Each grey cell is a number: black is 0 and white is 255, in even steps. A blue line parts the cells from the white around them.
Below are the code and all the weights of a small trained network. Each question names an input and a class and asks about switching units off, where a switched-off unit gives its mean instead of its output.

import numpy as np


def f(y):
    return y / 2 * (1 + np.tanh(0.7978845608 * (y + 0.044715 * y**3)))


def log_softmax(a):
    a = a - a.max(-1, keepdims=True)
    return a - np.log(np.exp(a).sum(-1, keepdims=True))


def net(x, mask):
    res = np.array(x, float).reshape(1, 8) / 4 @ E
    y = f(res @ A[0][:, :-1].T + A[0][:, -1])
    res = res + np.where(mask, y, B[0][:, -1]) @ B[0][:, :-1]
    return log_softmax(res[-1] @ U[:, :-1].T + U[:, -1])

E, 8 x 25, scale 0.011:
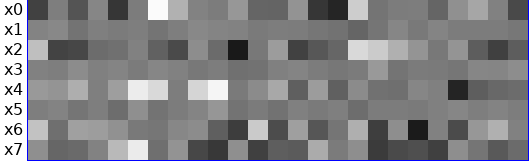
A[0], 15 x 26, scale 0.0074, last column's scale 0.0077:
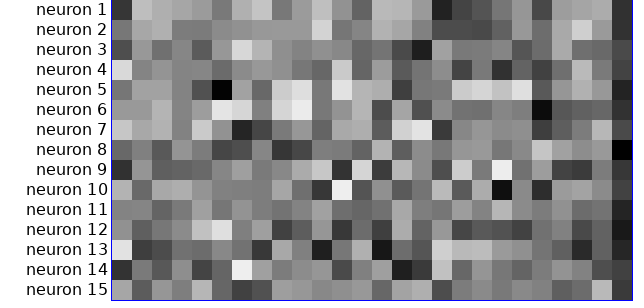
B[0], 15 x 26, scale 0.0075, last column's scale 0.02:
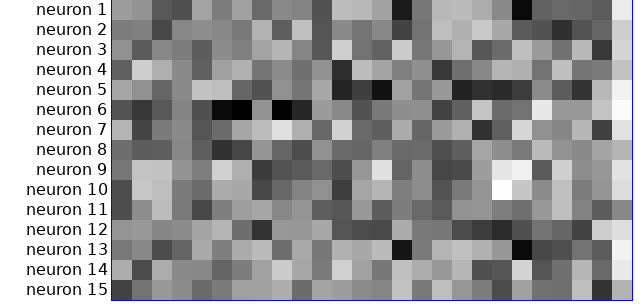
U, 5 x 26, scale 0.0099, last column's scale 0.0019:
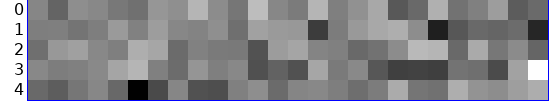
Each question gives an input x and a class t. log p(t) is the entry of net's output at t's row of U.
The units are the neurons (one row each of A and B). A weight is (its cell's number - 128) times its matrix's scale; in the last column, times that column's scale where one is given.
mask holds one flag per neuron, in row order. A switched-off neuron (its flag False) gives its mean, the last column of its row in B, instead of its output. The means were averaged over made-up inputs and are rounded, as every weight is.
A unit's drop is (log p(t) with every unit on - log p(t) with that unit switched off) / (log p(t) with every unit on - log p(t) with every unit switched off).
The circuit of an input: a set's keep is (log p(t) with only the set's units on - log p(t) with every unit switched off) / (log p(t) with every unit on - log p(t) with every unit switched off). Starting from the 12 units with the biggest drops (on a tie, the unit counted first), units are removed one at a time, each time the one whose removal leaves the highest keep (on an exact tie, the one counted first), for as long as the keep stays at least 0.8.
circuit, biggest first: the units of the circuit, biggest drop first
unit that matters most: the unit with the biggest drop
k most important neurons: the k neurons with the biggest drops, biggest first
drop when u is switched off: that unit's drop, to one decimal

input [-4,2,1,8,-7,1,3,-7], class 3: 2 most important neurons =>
neuron 5; neuron 6
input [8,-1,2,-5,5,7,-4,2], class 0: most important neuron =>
neuron 14
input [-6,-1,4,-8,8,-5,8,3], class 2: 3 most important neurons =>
neuron 10; neuron 4; neuron 8
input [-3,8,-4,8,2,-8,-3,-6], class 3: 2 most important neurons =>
neuron 5; neuron 13
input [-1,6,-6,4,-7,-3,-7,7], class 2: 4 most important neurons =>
neuron 6; neuron 9; neuron 5; neuron 13
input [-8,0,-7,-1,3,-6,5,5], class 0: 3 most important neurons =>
neuron 7; neuron 13; neuron 15
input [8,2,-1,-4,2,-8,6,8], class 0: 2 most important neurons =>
neuron 14; neuron 3
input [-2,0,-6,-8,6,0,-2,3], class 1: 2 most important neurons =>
neuron 1; neuron 2
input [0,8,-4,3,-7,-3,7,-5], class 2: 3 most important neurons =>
neuron 6; neuron 10; neuron 4
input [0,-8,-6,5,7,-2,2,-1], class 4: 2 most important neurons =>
neuron 6; neuron 13
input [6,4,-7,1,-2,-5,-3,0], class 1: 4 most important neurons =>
neuron 1; neuron 2; neuron 7; neuron 15
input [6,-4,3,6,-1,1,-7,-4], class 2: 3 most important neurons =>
neuron 9; neuron 7; neuron 15
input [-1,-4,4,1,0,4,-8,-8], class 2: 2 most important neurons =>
neuron 9; neuron 12
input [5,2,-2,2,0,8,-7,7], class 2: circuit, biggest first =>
neuron 9
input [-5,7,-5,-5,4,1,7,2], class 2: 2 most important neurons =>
neuron 10; neuron 4
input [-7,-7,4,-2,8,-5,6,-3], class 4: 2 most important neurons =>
neuron 6; neuron 14
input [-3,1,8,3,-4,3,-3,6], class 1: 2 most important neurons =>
neuron 13; neuron 5
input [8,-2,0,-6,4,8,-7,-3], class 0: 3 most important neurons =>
neuron 14; neuron 3; neuron 10
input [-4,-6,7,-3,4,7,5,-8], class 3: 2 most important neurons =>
neuron 5; neuron 1
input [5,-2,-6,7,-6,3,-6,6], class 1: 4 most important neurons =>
neuron 6; neuron 5; neuron 1; neuron 10
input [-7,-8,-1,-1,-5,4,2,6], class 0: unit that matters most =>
neuron 7
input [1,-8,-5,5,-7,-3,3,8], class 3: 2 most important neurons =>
neuron 12; neuron 6
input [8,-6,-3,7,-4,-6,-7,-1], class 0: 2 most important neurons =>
neuron 14; neuron 3
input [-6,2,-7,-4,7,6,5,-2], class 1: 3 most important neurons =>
neuron 1; neuron 2; neuron 14
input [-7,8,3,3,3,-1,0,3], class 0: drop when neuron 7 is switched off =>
0.2
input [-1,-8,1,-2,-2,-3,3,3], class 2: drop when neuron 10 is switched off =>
0.1
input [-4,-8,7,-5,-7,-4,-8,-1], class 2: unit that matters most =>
neuron 9
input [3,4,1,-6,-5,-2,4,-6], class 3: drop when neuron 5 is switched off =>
1.0
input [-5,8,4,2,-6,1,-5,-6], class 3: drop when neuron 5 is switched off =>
1.2
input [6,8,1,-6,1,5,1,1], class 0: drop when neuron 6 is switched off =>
0.0
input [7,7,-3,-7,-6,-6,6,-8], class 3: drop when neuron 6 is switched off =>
0.1
